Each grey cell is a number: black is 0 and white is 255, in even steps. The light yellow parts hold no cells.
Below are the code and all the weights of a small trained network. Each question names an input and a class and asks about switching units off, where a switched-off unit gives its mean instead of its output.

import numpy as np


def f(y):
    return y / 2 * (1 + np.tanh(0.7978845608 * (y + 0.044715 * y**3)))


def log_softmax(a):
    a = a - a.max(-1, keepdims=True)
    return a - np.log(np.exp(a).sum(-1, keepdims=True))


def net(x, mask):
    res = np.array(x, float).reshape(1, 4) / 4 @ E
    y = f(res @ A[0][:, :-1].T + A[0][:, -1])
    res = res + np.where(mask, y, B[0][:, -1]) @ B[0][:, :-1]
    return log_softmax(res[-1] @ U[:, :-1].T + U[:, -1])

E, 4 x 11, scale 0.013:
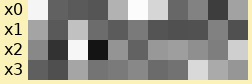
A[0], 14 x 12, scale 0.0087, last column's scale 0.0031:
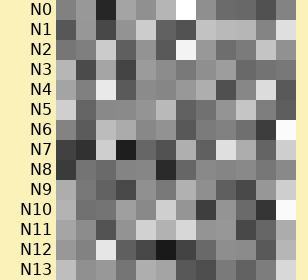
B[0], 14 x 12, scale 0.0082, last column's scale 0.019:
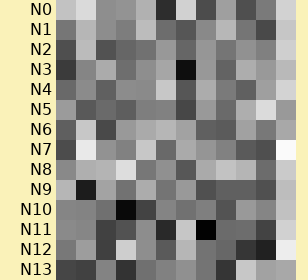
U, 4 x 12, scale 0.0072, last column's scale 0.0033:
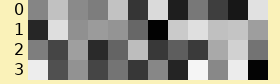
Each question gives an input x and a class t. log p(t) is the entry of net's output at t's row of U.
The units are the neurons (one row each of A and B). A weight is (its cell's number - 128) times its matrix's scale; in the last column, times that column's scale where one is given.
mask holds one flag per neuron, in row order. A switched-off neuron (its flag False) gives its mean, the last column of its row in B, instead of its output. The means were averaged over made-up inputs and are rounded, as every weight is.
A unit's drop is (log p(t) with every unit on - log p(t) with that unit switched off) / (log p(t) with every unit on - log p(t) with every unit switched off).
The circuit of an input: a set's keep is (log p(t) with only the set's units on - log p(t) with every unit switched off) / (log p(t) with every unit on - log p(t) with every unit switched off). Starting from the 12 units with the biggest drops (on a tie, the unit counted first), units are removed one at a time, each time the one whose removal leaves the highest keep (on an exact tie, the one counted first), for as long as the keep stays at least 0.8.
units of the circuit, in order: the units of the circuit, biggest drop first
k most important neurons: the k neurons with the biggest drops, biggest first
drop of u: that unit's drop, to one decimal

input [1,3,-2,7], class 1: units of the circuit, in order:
(N11)
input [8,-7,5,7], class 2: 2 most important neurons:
(N3 N12)
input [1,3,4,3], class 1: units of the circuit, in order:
(N11 N3)
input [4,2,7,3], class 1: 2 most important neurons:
(N7 N2)
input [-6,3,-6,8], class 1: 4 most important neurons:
(N11 N8 N0 N9)
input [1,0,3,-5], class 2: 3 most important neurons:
(N12 N7 N0)
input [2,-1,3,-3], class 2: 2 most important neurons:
(N12 N7)
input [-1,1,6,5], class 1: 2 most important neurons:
(N11 N3)
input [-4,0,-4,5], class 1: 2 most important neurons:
(N11 N0)
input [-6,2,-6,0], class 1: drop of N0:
0.2
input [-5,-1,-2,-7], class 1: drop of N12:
0.1
